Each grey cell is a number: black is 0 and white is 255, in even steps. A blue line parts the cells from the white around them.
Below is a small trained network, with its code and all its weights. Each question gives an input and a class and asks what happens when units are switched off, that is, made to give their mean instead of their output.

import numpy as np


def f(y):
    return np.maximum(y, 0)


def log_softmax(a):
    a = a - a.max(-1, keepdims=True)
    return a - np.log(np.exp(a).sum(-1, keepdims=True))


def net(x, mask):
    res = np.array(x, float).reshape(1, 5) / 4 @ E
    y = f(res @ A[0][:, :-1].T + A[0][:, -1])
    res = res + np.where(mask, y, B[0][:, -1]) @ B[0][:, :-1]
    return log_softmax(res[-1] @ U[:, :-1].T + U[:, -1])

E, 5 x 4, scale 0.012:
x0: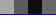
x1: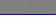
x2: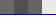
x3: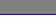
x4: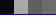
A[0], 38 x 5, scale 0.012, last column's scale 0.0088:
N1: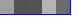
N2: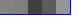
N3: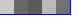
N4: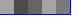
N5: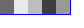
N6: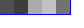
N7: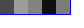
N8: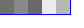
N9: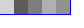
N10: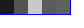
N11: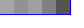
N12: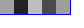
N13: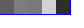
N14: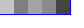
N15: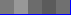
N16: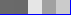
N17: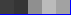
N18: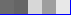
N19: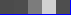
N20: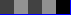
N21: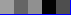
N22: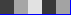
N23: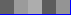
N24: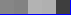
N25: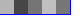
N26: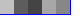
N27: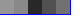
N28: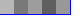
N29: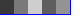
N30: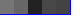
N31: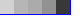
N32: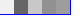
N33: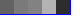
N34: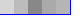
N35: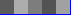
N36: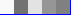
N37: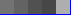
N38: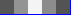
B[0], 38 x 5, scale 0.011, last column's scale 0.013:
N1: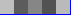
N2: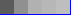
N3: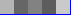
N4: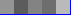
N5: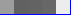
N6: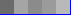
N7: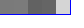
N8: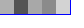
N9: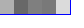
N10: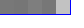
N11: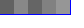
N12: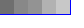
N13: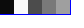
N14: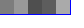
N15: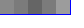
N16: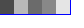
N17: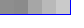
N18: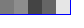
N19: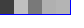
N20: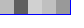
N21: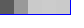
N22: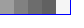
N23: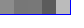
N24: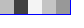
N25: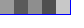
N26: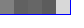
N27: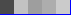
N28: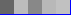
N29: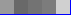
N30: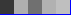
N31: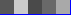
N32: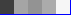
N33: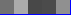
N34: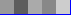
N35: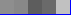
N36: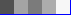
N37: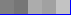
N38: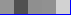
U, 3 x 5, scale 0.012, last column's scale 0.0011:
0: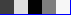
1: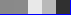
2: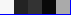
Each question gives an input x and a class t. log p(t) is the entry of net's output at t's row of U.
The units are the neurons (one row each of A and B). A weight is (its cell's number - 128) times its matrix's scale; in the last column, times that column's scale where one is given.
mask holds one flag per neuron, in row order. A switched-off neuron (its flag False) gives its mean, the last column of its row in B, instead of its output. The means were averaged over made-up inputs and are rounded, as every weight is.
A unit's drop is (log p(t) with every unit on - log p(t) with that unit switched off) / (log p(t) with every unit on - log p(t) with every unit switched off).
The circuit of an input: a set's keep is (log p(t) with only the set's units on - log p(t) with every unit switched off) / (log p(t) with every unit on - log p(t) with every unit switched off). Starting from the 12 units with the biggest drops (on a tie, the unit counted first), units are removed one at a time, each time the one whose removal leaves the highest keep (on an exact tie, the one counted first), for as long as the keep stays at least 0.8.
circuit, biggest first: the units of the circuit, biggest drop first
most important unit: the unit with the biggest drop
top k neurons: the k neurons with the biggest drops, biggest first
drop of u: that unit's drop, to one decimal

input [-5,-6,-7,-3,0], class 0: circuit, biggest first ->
(N16 N8)
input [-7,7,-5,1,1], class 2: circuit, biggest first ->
(N5 N22)
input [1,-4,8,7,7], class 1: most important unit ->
N20
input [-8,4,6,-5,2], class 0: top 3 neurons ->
(N13 N18 N16)
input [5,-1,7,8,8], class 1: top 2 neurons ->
(N20 N8)
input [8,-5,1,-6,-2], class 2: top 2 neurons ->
(N26 N1)
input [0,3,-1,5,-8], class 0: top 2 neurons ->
(N31 N14)
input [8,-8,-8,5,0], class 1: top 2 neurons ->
(N21 N37)
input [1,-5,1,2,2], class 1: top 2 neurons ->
(N16 N18)
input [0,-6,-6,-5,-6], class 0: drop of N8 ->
0.2
